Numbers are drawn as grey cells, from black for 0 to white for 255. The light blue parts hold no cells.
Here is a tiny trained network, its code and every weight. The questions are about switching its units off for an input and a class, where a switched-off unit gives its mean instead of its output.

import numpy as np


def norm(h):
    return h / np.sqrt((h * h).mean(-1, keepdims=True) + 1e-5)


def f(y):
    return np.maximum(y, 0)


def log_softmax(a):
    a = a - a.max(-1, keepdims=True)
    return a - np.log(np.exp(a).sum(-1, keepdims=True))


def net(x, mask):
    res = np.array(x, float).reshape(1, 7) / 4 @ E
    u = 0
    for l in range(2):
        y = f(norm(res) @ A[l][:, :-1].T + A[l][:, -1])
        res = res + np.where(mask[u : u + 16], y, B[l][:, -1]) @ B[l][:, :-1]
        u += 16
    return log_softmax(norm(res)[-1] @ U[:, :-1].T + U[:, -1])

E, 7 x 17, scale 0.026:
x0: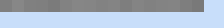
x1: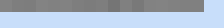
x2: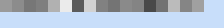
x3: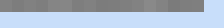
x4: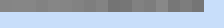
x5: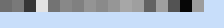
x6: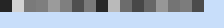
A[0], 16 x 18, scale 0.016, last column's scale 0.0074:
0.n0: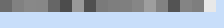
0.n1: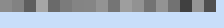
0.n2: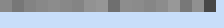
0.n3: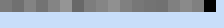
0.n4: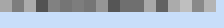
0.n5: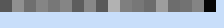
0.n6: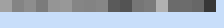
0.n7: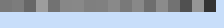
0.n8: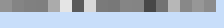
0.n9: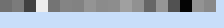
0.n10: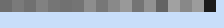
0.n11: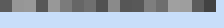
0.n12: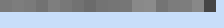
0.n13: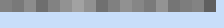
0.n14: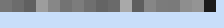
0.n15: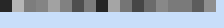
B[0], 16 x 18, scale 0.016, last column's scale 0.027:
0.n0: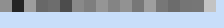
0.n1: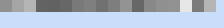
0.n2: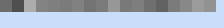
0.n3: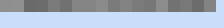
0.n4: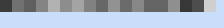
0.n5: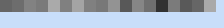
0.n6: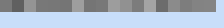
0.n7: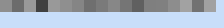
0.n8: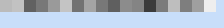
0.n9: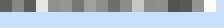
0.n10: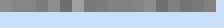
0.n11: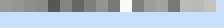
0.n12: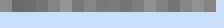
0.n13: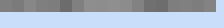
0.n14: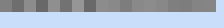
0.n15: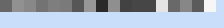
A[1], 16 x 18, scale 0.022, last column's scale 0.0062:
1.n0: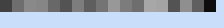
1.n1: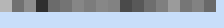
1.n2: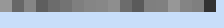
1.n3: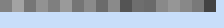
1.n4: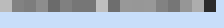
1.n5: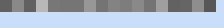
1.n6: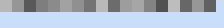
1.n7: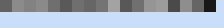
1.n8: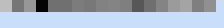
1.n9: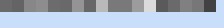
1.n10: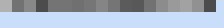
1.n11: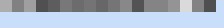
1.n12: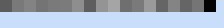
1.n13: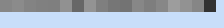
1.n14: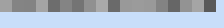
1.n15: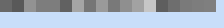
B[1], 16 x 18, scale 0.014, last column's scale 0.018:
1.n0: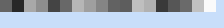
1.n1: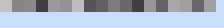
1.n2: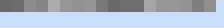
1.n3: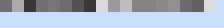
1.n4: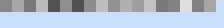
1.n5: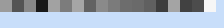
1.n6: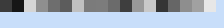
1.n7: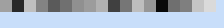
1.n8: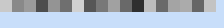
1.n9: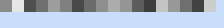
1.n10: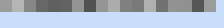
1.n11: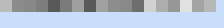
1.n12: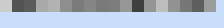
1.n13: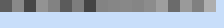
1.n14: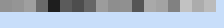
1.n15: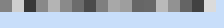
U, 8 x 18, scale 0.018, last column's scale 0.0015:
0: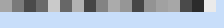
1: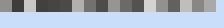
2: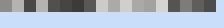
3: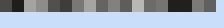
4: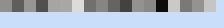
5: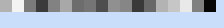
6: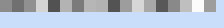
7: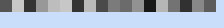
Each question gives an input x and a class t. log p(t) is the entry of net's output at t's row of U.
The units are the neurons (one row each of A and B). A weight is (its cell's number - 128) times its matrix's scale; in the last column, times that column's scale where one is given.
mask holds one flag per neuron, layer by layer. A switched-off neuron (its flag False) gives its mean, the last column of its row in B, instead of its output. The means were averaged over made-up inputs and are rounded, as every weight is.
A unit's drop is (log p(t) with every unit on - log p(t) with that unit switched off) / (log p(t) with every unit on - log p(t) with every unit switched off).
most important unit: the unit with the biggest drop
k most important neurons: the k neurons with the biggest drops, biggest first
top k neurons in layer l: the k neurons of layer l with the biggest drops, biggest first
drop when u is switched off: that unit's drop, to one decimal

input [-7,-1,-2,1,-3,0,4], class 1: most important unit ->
0.n9
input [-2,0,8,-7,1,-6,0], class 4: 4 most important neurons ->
0.n15; 1.n6; 0.n4; 0.n9
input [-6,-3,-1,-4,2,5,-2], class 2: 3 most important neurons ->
0.n15; 0.n8; 0.n9
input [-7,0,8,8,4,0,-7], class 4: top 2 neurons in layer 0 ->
0.n9; 0.n11
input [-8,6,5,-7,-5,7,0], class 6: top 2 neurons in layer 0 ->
0.n15; 0.n4
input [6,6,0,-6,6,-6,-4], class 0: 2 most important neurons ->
0.n8; 0.n4
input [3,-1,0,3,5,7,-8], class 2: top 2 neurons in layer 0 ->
0.n8; 0.n15
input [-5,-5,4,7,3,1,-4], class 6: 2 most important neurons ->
0.n15; 1.n5
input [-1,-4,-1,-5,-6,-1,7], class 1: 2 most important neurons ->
0.n9; 0.n8
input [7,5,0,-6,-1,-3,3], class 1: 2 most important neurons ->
0.n8; 0.n9
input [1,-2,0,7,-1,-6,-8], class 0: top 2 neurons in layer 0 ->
0.n8; 0.n4
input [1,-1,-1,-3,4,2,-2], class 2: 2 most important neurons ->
0.n15; 0.n8
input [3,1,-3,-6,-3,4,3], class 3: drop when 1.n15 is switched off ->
0.0
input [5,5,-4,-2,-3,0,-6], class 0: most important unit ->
0.n15
